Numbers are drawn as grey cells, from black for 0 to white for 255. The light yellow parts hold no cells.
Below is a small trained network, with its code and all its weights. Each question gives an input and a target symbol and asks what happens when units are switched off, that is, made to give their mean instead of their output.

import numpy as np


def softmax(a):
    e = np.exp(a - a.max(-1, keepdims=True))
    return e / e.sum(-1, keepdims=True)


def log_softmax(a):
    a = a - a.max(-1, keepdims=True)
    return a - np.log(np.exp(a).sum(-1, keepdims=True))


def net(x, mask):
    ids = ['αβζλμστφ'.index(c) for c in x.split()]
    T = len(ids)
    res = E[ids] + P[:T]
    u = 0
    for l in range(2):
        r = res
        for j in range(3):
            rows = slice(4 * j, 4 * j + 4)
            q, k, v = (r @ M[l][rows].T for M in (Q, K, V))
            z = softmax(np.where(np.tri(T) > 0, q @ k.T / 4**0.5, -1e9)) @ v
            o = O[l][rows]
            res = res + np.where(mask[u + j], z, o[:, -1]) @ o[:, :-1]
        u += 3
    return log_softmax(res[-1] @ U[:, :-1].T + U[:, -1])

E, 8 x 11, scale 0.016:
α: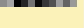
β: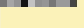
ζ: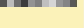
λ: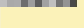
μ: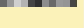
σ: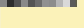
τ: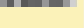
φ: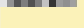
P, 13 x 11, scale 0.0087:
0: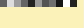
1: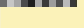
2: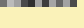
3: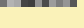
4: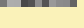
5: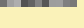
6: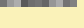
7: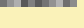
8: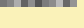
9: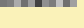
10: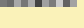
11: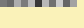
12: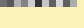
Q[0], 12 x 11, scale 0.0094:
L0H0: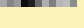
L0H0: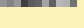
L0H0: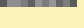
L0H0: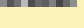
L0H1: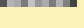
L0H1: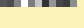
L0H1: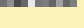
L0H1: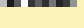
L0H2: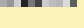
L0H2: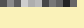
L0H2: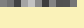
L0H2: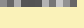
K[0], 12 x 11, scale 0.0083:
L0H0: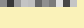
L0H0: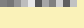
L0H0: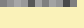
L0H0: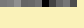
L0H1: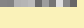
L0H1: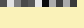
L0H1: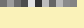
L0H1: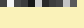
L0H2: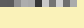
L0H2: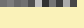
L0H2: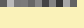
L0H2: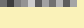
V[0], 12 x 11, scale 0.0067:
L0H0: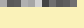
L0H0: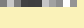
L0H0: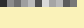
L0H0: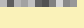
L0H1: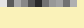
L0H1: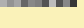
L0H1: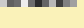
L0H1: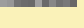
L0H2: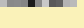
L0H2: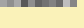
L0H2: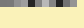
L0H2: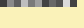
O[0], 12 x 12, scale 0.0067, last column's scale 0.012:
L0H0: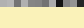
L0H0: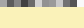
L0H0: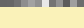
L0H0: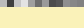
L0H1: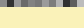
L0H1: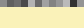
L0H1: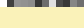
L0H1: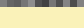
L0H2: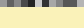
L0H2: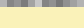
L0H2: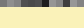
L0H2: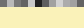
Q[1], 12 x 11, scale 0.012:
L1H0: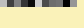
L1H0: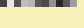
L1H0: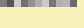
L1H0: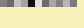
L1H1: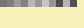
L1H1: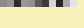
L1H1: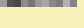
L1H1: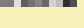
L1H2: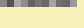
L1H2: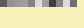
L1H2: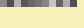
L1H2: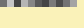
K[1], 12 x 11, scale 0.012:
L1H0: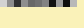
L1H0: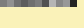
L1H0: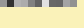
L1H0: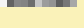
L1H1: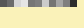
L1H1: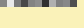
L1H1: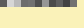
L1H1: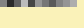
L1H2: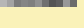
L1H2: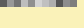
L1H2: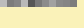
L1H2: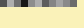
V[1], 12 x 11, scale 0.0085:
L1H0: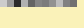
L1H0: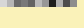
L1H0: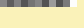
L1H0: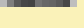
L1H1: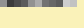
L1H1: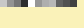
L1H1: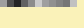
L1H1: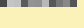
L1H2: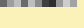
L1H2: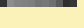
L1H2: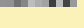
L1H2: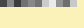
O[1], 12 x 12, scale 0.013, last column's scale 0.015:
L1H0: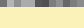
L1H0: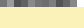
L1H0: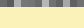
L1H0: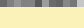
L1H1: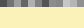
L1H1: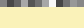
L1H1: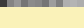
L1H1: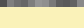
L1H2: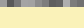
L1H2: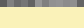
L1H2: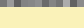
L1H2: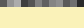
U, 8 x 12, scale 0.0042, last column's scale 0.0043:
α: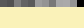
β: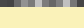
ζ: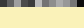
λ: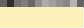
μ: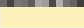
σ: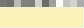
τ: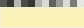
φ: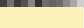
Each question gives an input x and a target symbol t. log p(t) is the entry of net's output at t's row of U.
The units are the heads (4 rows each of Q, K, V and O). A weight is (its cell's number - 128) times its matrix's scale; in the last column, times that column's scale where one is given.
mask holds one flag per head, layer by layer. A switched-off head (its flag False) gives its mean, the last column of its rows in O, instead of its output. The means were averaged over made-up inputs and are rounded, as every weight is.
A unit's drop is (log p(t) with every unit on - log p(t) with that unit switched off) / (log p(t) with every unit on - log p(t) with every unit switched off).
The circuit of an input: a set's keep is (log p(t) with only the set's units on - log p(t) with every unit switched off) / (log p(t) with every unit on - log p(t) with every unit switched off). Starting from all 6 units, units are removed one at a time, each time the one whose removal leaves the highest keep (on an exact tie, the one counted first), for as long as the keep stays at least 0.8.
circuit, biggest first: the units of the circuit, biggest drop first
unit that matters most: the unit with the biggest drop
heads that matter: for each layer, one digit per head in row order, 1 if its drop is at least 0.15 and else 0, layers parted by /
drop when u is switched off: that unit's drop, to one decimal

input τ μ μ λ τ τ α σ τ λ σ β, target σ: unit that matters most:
L0H0
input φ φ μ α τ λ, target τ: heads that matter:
000 / 100
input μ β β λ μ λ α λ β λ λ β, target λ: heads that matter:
000 / 010
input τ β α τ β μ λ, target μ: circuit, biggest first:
L0H0, L1H1
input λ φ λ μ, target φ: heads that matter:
001 / 100
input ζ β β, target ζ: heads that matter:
110 / 111
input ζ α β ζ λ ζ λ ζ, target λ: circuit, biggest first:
L1H1, L0H1
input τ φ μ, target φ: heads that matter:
000 / 100
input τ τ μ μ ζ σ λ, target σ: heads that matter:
000 / 100
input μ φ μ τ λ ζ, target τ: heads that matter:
000 / 100
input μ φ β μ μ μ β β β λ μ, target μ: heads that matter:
000 / 010
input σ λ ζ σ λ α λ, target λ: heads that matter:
111 / 010
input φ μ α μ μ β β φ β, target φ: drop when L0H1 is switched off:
0.0
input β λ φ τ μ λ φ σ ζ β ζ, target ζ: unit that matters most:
L0H2
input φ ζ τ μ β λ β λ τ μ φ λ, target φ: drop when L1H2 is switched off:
0.1
